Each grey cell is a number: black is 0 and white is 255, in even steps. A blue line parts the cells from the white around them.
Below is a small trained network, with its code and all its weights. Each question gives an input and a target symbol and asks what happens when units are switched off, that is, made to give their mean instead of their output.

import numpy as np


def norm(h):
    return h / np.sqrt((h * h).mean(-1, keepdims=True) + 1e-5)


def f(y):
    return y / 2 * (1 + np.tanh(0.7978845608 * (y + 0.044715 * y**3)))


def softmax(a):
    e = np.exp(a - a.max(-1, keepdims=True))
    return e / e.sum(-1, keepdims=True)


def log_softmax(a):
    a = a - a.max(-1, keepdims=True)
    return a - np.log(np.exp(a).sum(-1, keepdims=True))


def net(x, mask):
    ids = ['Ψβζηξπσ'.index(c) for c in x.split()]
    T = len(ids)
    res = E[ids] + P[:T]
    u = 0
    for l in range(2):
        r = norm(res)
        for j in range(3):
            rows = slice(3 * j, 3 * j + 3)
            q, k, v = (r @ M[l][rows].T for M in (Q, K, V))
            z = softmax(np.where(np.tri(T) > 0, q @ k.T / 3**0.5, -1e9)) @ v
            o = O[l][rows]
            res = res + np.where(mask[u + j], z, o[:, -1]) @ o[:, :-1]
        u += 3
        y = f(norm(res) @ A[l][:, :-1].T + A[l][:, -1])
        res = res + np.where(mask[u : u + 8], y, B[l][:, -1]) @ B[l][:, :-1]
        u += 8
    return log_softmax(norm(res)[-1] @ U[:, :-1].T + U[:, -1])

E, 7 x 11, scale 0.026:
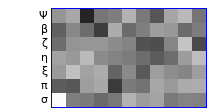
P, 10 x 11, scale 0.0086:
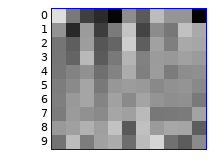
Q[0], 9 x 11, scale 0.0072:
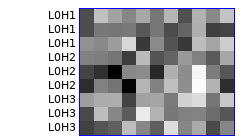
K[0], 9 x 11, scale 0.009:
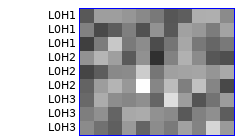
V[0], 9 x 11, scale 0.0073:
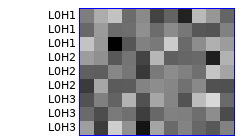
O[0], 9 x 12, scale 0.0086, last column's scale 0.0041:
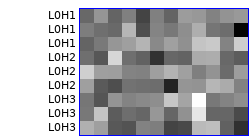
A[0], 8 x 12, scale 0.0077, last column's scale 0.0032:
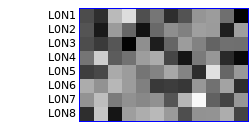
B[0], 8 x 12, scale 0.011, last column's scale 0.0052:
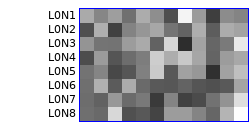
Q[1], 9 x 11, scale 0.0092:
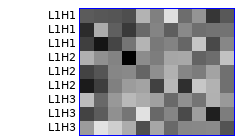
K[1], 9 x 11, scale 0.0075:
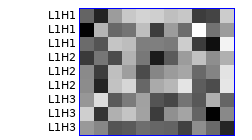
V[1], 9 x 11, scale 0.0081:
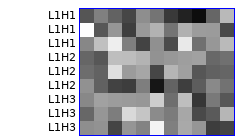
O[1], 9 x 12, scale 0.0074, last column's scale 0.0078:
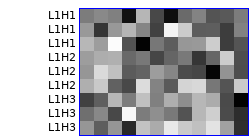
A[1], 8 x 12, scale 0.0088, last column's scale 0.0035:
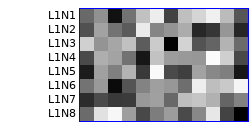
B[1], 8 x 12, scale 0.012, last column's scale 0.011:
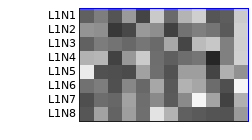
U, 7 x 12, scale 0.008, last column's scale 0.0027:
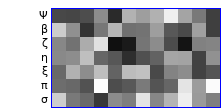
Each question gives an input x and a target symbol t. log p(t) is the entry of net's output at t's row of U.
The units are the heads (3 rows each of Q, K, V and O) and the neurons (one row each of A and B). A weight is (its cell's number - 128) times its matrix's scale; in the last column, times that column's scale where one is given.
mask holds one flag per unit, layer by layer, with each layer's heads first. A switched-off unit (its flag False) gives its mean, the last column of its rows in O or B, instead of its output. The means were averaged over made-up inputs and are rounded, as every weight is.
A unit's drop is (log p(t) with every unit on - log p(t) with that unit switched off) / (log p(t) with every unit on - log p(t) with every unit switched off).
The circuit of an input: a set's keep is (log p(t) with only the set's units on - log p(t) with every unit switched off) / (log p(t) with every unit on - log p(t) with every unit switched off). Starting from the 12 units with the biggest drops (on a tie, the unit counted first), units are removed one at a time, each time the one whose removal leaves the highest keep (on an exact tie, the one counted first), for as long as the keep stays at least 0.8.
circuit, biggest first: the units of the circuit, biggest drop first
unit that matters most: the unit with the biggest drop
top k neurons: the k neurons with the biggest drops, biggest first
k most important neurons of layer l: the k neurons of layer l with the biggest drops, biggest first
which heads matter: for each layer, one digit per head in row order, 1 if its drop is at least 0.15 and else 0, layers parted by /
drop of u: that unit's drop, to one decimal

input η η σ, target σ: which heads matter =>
011 / 100
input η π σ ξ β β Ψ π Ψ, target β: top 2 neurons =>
[L0N8, L1N4]
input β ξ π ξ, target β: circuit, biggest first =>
[L1H1, L0N3, L1H2]
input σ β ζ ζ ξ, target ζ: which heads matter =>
110 / 100
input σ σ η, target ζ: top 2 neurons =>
[L0N6, L0N3]
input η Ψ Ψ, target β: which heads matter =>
101 / 101
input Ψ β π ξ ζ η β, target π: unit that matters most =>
L1H2
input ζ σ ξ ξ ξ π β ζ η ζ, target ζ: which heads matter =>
011 / 010
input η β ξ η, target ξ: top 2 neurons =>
[L1N8, L0N4]
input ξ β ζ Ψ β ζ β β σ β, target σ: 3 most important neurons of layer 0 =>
[L0N3, L0N8, L0N5]
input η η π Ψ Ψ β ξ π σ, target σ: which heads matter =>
011 / 000
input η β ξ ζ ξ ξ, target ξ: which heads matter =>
010 / 000
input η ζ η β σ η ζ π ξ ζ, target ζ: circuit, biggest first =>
[L0H2, L1H2]
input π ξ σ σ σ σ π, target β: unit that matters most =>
L0H2
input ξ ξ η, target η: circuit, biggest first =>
[L0N7, L1H1]
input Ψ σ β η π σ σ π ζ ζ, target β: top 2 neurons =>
[L0N5, L1N5]
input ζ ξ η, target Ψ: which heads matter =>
000 / 010
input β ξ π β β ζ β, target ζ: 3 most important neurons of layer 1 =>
[L1N3, L1N7, L1N2]
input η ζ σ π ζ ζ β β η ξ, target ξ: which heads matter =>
010 / 100
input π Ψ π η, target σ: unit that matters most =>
L0H2
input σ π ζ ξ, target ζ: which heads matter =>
111 / 100
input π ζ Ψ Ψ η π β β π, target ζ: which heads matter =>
011 / 010
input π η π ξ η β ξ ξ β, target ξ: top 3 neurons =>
[L0N3, L1N8, L0N5]
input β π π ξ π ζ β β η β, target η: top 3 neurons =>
[L0N3, L0N5, L1N4]
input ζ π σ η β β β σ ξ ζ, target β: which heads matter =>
011 / 111
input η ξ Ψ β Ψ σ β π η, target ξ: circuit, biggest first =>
[L0H2, L1N8]
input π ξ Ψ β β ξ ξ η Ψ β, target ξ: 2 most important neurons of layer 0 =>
[L0N3, L0N2]
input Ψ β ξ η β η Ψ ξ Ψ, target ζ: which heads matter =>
001 / 010
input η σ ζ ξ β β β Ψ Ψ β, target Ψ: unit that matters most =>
L0N8
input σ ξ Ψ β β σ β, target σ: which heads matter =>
001 / 111
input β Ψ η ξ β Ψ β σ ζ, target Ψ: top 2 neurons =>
[L0N5, L0N1]
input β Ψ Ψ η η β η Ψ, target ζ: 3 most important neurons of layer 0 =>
[L0N8, L0N5, L0N2]
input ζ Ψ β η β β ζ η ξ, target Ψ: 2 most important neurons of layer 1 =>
[L1N1, L1N3]
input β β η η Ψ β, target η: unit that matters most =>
L1H1
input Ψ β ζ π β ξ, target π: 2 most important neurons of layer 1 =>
[L1N3, L1N4]
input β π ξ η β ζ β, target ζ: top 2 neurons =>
[L0N3, L1N3]
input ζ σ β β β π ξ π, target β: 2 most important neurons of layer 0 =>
[L0N2, L0N5]
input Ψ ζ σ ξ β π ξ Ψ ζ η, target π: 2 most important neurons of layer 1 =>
[L1N3, L1N4]
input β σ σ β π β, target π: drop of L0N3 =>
0.8
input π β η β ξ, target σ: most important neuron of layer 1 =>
[L1N3]
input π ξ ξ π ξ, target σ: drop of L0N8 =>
0.2
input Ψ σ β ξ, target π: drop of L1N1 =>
0.1
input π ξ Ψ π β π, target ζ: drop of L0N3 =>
-0.1
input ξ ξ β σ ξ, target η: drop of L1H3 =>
0.0
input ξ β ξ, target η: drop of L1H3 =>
0.1
